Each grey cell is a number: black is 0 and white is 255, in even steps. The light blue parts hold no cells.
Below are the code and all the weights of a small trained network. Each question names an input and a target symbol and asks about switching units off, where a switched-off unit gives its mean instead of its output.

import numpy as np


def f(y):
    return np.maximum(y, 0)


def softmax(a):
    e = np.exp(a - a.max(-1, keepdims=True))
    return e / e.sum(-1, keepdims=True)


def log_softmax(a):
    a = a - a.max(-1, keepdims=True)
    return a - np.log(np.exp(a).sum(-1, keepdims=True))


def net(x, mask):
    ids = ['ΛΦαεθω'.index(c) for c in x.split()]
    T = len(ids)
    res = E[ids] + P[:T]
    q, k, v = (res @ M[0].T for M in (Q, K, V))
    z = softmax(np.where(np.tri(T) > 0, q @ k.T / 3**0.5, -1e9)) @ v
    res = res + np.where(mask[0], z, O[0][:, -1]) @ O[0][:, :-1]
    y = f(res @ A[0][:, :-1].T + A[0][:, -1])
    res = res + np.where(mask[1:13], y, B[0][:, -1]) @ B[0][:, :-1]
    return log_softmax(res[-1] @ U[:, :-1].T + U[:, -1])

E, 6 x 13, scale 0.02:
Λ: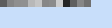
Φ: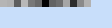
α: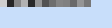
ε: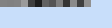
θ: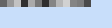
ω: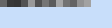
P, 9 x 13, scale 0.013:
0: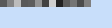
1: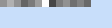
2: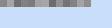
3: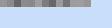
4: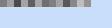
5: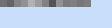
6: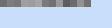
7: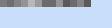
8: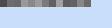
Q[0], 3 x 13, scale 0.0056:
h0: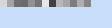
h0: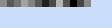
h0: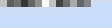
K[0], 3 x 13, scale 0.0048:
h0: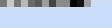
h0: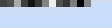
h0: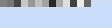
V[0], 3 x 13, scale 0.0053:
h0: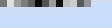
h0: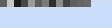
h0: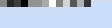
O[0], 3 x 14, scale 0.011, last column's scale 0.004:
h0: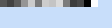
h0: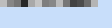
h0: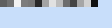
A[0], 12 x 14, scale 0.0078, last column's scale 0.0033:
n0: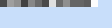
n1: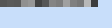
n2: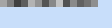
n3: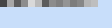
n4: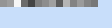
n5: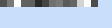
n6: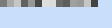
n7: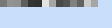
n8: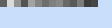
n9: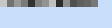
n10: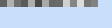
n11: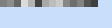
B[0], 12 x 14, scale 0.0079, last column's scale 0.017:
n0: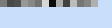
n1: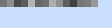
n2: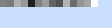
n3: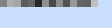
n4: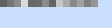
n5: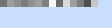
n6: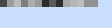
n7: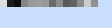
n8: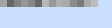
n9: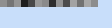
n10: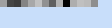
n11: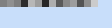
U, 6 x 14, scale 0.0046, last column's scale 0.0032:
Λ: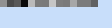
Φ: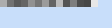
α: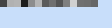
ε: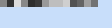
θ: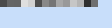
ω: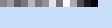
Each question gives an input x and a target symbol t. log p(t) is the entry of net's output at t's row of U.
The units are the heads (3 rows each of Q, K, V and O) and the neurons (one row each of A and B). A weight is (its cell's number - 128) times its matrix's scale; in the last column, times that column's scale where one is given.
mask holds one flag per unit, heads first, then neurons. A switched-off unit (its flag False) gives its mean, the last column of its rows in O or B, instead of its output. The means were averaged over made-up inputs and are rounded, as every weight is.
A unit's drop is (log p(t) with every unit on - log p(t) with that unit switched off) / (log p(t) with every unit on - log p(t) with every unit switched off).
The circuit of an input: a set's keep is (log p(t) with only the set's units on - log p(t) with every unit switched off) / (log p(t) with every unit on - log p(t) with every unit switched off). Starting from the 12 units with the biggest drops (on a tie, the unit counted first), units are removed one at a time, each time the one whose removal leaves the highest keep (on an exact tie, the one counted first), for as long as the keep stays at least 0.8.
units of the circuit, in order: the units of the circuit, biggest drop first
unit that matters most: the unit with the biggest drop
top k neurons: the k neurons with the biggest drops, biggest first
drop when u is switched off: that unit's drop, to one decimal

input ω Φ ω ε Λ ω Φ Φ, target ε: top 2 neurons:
[n11, n10]
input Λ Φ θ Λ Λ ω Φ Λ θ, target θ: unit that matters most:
n4
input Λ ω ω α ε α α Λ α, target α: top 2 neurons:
[n8, n0]
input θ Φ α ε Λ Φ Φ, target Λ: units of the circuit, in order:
[n11, h0, n2]
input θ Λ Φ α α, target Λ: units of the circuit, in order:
[h0, n11, n2]
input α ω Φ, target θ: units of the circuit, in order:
[h0, n2]
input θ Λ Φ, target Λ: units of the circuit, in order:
[h0, n11, n2]
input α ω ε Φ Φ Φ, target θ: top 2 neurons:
[n11, n2]
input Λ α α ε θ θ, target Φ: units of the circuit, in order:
[n5, n0]
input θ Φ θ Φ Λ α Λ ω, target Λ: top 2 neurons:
[n11, n1]
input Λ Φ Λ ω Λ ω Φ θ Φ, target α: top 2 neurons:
[n8, n3]
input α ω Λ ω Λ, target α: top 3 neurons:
[n8, n0, n4]
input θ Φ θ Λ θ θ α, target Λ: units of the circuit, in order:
[n11, h0, n2]
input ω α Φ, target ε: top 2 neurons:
[n11, n4]
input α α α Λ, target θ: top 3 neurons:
[n11, n2, n9]
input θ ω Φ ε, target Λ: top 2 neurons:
[n11, n3]
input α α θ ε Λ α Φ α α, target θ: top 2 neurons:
[n2, n11]
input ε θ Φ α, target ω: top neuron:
[n0]
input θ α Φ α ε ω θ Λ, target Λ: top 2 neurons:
[n11, n4]
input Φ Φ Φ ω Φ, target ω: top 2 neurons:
[n11, n0]
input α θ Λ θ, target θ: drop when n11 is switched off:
0.1
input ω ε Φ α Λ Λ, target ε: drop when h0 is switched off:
0.4
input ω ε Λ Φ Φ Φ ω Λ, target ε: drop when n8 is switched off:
0.2
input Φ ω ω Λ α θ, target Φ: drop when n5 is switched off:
0.2
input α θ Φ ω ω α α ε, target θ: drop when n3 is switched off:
0.1
